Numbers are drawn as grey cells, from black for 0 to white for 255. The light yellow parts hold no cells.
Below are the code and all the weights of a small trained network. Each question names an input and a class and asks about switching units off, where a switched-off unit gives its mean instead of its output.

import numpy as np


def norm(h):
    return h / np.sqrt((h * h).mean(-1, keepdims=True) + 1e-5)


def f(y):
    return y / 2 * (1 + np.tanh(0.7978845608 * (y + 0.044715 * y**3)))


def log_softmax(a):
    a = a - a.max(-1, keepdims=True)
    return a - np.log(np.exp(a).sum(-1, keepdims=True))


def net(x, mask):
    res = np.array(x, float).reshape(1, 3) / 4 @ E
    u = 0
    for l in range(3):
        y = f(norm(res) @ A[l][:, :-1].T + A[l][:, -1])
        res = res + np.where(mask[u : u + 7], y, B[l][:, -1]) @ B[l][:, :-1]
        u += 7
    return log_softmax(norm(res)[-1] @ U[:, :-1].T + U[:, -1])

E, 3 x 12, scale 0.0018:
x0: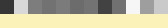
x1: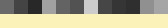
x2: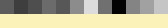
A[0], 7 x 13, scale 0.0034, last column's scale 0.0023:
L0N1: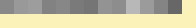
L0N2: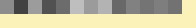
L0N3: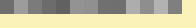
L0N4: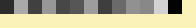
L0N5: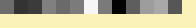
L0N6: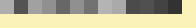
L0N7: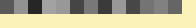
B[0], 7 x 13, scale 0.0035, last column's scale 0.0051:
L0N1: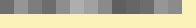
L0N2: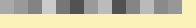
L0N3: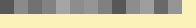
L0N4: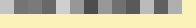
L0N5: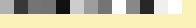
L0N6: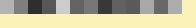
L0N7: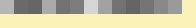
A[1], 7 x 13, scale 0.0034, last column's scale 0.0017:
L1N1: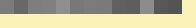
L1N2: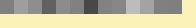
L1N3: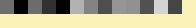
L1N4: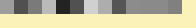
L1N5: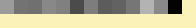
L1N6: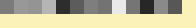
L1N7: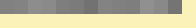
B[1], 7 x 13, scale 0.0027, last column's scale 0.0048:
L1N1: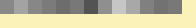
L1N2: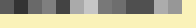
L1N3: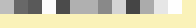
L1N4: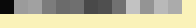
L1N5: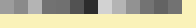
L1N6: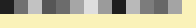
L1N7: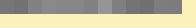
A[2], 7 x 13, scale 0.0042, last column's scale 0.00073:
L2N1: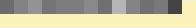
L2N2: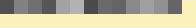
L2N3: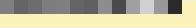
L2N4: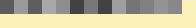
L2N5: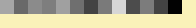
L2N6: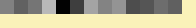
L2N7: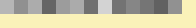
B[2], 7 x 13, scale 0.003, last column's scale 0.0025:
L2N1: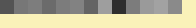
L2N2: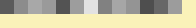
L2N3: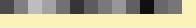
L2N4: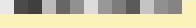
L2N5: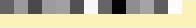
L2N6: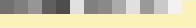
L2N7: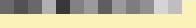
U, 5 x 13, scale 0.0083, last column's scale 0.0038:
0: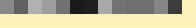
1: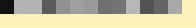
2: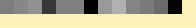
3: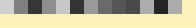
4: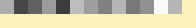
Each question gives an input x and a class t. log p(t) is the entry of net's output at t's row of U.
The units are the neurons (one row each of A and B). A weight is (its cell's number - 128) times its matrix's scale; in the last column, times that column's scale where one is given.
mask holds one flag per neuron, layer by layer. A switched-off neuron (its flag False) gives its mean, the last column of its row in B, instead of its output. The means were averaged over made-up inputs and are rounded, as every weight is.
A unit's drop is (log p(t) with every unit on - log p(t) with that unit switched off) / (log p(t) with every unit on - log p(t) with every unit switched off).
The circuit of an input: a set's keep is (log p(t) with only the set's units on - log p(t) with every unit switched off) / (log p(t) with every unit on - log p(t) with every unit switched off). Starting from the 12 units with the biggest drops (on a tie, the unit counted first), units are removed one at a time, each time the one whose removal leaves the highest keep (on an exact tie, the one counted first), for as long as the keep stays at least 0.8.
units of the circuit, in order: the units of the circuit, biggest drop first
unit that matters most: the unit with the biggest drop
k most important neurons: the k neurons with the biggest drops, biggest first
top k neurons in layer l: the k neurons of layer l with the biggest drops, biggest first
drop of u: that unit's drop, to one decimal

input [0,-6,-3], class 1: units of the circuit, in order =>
[L1N3; L0N5]
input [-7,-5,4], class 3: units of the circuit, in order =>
[L0N6; L0N5]
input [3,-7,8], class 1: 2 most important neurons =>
[L0N5; L0N3]
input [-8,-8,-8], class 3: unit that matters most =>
L2N5
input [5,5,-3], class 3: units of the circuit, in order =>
[L0N4; L0N5]
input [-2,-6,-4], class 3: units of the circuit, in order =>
[L0N5; L2N5]
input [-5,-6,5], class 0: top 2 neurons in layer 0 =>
[L0N2; L0N5]
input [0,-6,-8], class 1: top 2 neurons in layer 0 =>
[L0N4; L0N5]
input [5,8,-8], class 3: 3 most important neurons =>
[L0N5; L0N4; L1N3]
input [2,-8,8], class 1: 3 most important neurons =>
[L0N5; L1N3; L0N3]
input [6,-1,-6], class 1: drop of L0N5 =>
0.2
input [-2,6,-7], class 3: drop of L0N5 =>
1.5
